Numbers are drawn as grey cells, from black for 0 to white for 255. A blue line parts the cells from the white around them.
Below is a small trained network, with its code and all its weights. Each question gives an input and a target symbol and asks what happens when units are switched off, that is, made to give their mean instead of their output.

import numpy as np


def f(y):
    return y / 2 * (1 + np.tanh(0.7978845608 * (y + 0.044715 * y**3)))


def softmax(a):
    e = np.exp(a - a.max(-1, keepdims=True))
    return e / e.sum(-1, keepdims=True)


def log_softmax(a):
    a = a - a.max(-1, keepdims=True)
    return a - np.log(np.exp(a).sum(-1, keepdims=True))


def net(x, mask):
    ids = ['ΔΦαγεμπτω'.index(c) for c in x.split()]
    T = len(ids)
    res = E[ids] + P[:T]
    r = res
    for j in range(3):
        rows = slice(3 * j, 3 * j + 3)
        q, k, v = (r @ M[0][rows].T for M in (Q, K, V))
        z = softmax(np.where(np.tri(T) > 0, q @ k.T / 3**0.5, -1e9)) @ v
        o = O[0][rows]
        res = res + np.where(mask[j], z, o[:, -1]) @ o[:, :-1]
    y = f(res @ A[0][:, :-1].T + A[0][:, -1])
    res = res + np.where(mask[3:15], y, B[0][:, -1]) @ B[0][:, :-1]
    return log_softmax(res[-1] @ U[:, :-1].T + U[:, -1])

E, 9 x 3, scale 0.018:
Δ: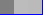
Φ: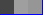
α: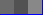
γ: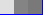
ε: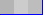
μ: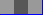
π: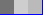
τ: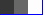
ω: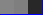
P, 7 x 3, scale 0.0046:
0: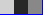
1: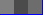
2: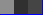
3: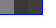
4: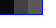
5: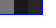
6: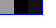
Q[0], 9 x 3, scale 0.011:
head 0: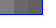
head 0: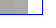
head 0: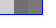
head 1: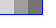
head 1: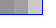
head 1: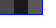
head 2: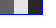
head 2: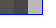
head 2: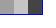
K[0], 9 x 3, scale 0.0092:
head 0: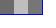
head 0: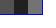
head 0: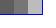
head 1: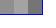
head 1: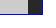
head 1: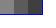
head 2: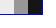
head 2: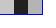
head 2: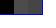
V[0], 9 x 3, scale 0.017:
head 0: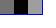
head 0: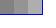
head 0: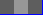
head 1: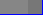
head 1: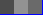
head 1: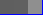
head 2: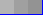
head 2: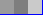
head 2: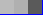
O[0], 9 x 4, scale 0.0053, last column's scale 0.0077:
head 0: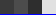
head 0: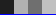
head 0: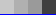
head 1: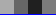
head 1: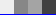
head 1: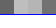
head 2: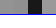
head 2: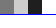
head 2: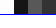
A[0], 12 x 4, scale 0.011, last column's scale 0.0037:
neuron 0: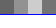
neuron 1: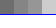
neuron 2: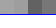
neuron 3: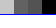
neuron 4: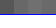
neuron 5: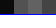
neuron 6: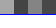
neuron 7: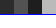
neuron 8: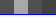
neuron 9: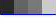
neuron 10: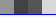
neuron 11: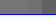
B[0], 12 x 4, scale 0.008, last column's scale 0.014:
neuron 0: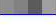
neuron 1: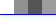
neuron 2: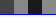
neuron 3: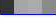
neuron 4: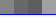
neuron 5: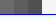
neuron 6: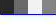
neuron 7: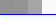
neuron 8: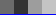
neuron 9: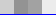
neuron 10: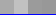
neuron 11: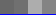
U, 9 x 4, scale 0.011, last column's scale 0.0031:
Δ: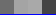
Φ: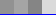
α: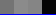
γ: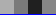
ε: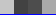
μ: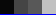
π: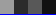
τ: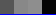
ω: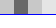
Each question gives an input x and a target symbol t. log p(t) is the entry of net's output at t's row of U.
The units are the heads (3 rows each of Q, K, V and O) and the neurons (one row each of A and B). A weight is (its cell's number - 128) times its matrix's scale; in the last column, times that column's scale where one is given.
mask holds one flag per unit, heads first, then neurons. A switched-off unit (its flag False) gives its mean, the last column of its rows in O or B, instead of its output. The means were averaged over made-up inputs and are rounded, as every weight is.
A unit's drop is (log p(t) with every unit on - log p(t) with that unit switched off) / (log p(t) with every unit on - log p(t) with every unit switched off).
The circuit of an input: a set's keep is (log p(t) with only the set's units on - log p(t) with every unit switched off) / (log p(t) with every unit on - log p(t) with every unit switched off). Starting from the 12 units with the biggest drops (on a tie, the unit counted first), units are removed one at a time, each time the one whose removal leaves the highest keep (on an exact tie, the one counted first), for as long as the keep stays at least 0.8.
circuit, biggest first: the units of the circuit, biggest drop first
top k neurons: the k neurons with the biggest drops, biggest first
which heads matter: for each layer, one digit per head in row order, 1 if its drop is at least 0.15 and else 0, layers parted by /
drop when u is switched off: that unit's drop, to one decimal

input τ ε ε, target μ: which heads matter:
100
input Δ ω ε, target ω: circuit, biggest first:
(head 0)
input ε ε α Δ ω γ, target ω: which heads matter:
001
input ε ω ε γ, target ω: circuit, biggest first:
(head 2; head 0)
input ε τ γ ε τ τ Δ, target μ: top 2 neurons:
(neuron 8; neuron 5)
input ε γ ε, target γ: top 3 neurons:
(neuron 2; neuron 7; neuron 8)
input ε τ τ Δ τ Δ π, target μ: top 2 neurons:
(neuron 8; neuron 10)
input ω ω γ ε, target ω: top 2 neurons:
(neuron 5; neuron 6)
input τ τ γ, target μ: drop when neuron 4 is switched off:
0.0
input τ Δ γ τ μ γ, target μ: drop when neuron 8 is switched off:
0.1
